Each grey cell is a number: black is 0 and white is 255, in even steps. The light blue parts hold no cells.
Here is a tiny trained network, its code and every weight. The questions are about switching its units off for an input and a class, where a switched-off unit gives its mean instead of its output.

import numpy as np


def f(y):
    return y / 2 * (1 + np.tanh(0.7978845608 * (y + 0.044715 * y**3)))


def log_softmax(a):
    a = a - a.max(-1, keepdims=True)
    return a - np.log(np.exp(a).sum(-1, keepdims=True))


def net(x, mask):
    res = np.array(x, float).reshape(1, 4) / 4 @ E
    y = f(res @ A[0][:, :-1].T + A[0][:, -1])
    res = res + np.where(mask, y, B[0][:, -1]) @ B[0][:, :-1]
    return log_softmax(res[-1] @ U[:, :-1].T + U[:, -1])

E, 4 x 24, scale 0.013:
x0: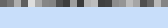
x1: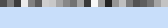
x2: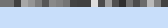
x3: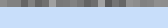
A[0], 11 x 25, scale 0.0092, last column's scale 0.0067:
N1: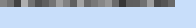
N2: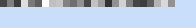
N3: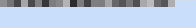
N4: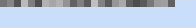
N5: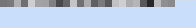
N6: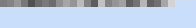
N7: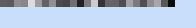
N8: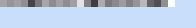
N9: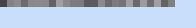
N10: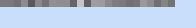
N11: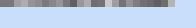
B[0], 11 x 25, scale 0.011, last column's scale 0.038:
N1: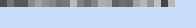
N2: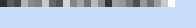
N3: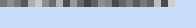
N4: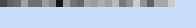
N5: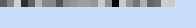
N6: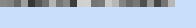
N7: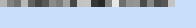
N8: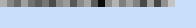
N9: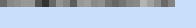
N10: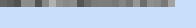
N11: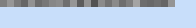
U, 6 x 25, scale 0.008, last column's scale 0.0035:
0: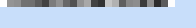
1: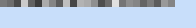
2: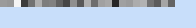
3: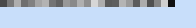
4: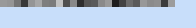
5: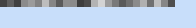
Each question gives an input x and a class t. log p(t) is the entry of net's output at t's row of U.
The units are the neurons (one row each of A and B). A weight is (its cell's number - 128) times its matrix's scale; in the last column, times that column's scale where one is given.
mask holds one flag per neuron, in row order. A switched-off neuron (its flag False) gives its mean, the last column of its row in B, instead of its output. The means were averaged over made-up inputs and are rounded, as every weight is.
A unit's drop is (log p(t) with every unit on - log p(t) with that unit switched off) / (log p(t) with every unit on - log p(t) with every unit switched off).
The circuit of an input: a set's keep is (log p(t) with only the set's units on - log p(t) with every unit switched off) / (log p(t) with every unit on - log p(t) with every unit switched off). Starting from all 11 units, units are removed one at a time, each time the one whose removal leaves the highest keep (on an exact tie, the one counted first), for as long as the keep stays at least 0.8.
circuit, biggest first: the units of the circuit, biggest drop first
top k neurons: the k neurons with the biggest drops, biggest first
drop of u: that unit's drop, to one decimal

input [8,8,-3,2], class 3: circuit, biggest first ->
(N5)
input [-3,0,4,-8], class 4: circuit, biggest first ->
(N2 N3)
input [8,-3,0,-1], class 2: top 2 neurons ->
(N5 N2)
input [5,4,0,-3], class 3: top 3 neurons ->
(N5 N8 N6)
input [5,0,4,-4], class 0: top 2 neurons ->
(N2 N4)
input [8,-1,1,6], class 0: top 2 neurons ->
(N7 N2)
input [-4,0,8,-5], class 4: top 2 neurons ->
(N2 N3)
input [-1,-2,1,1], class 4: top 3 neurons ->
(N2 N7 N4)
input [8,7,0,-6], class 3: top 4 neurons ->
(N5 N8 N6 N2)
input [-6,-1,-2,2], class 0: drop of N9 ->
0.0
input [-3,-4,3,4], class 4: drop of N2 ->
0.1
